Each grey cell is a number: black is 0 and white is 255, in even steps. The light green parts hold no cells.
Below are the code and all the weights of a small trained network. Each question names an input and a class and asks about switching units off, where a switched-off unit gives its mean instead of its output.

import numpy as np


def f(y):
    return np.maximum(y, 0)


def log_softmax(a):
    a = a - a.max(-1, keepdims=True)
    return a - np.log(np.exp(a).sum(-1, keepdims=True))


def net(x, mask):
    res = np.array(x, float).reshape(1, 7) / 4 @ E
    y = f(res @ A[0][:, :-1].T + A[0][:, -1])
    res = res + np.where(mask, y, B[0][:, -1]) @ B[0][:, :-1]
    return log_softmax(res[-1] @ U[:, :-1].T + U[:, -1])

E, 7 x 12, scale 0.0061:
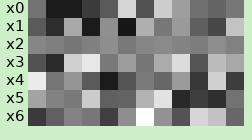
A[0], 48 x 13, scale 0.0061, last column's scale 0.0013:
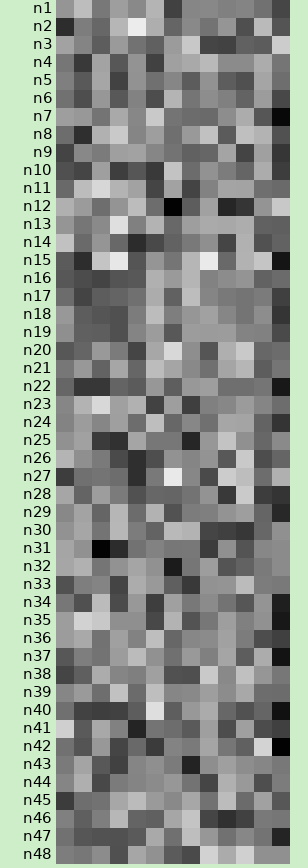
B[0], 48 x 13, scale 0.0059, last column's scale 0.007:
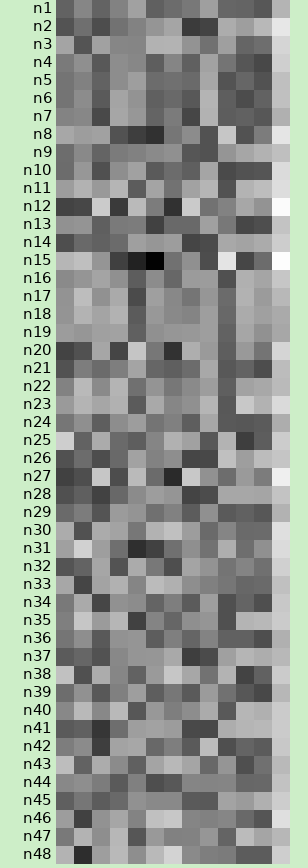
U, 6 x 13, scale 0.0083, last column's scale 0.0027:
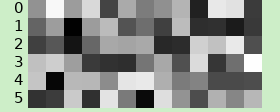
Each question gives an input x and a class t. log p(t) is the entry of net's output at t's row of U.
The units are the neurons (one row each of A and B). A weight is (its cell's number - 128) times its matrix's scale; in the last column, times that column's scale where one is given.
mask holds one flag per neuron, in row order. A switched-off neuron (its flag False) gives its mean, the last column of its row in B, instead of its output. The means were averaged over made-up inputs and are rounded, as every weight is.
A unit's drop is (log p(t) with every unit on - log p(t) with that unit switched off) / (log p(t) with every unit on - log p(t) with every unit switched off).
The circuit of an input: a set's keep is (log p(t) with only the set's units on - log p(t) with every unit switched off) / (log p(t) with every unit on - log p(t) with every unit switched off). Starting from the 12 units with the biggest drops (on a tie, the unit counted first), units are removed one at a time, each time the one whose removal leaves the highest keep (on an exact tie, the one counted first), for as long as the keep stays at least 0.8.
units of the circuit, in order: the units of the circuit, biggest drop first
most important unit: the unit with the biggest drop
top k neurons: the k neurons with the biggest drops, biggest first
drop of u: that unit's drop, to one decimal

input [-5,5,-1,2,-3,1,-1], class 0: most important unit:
n23
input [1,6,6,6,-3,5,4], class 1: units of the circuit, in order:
n10, n4
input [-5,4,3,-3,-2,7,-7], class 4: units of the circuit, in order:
n30, n46
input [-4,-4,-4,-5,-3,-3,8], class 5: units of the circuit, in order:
n27, n20
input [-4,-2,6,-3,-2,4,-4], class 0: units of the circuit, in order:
n15, n35
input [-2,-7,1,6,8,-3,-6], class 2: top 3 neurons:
n41, n28, n14
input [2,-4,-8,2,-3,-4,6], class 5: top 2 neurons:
n27, n20
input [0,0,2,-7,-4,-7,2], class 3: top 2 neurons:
n31, n46
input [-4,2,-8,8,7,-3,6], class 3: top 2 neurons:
n15, n8
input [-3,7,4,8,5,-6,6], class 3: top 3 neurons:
n15, n8, n38
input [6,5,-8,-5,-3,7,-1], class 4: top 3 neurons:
n46, n3, n30
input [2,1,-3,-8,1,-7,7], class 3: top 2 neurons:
n31, n25
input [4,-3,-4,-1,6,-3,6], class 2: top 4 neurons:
n26, n41, n12, n28
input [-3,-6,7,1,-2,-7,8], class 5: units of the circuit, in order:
n27
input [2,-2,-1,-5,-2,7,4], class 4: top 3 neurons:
n15, n30, n46
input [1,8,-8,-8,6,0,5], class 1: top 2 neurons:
n10, n15
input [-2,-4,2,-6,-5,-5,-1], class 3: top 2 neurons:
n25, n31
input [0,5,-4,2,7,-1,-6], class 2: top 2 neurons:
n41, n14
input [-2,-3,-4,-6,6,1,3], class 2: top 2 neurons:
n26, n15
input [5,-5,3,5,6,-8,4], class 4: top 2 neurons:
n48, n38
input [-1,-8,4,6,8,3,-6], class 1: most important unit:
n13
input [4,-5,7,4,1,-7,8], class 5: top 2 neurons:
n20, n27
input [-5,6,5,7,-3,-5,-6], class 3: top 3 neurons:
n15, n8, n38
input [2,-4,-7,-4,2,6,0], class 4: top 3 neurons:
n15, n30, n3
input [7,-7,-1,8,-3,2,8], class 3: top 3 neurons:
n15, n8, n13
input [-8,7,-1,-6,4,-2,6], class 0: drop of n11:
0.3
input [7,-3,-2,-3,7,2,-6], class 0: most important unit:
n40
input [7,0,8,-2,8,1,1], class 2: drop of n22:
-0.1
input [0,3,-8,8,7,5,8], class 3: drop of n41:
-0.1
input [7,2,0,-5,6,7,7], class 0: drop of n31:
0.2
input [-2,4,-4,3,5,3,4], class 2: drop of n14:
0.2
